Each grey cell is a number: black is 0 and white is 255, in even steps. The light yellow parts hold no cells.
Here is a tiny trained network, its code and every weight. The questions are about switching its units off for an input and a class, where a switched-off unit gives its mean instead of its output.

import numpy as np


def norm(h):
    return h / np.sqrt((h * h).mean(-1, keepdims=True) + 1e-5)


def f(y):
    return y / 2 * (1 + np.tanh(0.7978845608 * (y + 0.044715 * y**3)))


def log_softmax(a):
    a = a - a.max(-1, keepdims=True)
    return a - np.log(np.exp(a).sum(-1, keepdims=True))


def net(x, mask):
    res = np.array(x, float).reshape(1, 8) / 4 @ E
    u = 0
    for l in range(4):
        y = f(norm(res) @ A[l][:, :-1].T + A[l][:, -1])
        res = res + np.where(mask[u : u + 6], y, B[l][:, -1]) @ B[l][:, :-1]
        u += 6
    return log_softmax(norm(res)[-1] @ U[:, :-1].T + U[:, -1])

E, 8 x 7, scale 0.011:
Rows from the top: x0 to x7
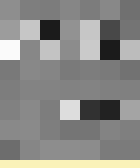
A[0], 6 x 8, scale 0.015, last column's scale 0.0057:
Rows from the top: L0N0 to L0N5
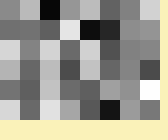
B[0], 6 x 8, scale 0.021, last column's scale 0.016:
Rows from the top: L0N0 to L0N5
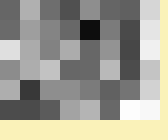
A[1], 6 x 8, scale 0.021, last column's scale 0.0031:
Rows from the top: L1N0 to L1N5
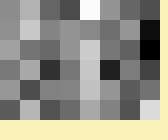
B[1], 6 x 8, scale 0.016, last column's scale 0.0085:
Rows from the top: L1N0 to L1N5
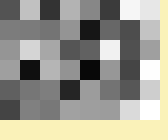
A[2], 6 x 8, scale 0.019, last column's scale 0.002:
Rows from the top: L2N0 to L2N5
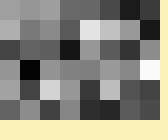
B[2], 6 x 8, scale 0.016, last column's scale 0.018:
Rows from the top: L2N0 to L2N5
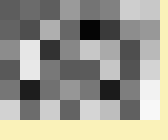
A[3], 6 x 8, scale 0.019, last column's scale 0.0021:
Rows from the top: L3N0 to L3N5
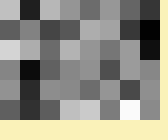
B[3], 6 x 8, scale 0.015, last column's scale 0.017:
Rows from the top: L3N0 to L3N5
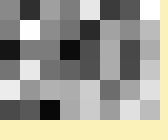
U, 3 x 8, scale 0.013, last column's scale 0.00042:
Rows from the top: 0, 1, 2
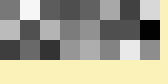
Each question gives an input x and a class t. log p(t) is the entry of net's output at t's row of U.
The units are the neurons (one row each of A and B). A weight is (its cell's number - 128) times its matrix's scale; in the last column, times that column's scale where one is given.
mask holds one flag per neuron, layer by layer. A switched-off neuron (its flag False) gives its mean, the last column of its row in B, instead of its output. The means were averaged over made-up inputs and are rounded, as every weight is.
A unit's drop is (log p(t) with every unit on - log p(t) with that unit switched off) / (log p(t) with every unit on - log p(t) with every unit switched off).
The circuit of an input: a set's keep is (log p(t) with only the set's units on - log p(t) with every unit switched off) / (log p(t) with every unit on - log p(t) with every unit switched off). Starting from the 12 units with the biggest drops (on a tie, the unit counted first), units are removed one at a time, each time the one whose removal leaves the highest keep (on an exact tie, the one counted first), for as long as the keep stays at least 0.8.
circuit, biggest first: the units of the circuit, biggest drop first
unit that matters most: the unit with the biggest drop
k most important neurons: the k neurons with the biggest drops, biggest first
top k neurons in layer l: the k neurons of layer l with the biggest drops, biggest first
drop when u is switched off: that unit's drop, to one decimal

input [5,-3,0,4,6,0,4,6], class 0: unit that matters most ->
L0N1
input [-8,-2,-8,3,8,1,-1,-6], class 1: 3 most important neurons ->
[L0N5; L0N0; L1N4]
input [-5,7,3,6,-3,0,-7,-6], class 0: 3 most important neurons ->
[L1N0; L0N0; L0N4]
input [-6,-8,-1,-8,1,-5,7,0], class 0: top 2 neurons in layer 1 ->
[L1N4; L1N3]
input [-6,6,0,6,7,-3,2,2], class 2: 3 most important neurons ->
[L1N5; L0N1; L1N0]
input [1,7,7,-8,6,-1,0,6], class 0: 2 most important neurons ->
[L1N0; L0N2]
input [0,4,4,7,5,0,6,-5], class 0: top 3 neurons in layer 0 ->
[L0N2; L0N4; L0N3]
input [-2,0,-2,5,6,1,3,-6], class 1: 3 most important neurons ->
[L0N0; L2N5; L1N4]
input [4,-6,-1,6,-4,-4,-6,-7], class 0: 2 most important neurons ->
[L0N2; L0N1]
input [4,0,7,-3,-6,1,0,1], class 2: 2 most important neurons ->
[L0N5; L2N3]
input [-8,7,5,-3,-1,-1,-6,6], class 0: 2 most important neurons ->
[L1N0; L0N2]
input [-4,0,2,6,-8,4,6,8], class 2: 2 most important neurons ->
[L0N5; L0N0]
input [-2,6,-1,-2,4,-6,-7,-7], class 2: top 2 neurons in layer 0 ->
[L0N1; L0N2]
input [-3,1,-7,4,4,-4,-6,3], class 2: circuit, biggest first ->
[L0N1]
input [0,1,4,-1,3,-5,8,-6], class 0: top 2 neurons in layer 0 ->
[L0N4; L0N1]
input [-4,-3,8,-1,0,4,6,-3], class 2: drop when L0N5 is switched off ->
1.2
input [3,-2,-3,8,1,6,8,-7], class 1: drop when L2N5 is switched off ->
0.1
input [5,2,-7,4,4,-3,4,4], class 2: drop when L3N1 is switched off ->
0.0
